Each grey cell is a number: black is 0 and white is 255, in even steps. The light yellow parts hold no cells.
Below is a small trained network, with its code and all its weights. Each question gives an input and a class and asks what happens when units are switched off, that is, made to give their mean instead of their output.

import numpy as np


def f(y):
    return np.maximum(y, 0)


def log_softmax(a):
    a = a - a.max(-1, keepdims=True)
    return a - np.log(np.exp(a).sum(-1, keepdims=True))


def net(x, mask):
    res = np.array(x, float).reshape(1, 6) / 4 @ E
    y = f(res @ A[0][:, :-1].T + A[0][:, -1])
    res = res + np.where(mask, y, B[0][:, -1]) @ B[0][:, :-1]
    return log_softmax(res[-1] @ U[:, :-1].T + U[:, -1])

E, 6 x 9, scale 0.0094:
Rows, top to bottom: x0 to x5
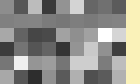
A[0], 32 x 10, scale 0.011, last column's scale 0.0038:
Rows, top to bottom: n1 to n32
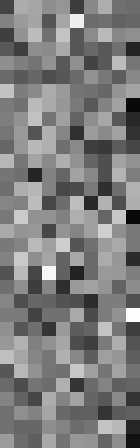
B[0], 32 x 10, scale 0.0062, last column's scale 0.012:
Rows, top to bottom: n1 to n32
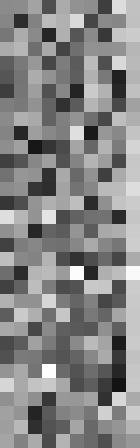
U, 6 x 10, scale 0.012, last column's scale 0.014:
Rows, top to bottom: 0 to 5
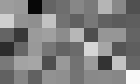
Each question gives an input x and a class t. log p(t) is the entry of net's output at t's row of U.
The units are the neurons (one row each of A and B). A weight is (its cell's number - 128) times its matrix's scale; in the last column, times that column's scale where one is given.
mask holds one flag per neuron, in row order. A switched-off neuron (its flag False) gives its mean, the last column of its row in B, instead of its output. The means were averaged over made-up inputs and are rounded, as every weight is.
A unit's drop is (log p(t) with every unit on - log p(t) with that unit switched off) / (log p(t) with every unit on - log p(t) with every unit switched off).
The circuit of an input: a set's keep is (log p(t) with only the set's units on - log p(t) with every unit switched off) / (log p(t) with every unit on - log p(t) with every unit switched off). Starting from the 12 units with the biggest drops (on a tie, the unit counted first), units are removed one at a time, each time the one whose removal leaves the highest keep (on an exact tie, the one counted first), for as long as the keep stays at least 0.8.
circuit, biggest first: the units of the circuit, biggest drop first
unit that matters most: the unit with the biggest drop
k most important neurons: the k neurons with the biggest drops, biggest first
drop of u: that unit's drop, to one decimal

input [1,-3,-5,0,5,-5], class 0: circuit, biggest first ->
(n14, n11)
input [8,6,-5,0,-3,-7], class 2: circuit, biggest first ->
(n15)
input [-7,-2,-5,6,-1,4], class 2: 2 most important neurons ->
(n20, n10)
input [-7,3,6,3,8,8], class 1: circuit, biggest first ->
(n16, n27)
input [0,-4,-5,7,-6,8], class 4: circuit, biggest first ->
(n29, n13)
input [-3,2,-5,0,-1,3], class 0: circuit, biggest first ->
(n30, n11)
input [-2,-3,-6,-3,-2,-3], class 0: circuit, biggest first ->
(n11, n30)
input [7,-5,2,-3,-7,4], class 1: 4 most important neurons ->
(n22, n20, n28, n24)
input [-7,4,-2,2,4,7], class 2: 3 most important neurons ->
(n20, n10, n3)
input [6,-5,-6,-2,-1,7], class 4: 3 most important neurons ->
(n29, n5, n20)
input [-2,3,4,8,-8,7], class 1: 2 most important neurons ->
(n22, n28)
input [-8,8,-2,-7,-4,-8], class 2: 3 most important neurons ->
(n20, n10, n25)
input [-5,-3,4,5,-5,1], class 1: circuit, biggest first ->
(n28, n22, n14)
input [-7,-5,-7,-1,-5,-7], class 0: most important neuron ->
(n30)
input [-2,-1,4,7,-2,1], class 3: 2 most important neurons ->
(n21, n6)
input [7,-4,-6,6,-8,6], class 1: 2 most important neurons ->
(n22, n28)
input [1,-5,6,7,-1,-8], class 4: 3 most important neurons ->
(n3, n1, n9)
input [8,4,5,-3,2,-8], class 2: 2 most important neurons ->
(n2, n15)
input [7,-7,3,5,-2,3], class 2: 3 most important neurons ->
(n15, n2, n7)
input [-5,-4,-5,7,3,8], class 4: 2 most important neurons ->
(n13, n29)
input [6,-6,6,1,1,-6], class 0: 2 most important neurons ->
(n17, n20)
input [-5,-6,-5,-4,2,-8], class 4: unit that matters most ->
n1
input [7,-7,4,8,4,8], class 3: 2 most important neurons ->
(n21, n20)
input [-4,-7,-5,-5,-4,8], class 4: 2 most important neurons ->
(n29, n5)
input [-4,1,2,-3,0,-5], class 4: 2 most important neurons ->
(n3, n1)
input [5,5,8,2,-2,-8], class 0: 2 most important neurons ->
(n17, n24)
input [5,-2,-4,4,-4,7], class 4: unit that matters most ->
n29
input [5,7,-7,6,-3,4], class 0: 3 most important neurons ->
(n11, n30, n14)
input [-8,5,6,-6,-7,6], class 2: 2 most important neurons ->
(n20, n10)
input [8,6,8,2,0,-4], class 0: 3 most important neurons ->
(n17, n20, n24)
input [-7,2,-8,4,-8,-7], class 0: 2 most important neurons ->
(n14, n30)
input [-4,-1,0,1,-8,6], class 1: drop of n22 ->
0.1
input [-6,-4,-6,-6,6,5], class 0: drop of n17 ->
-0.2
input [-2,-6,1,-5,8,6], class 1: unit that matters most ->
n16
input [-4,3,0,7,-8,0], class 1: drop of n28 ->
0.3
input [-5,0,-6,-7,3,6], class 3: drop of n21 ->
-0.1
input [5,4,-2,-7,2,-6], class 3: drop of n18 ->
0.2
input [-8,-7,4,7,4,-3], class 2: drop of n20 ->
0.5
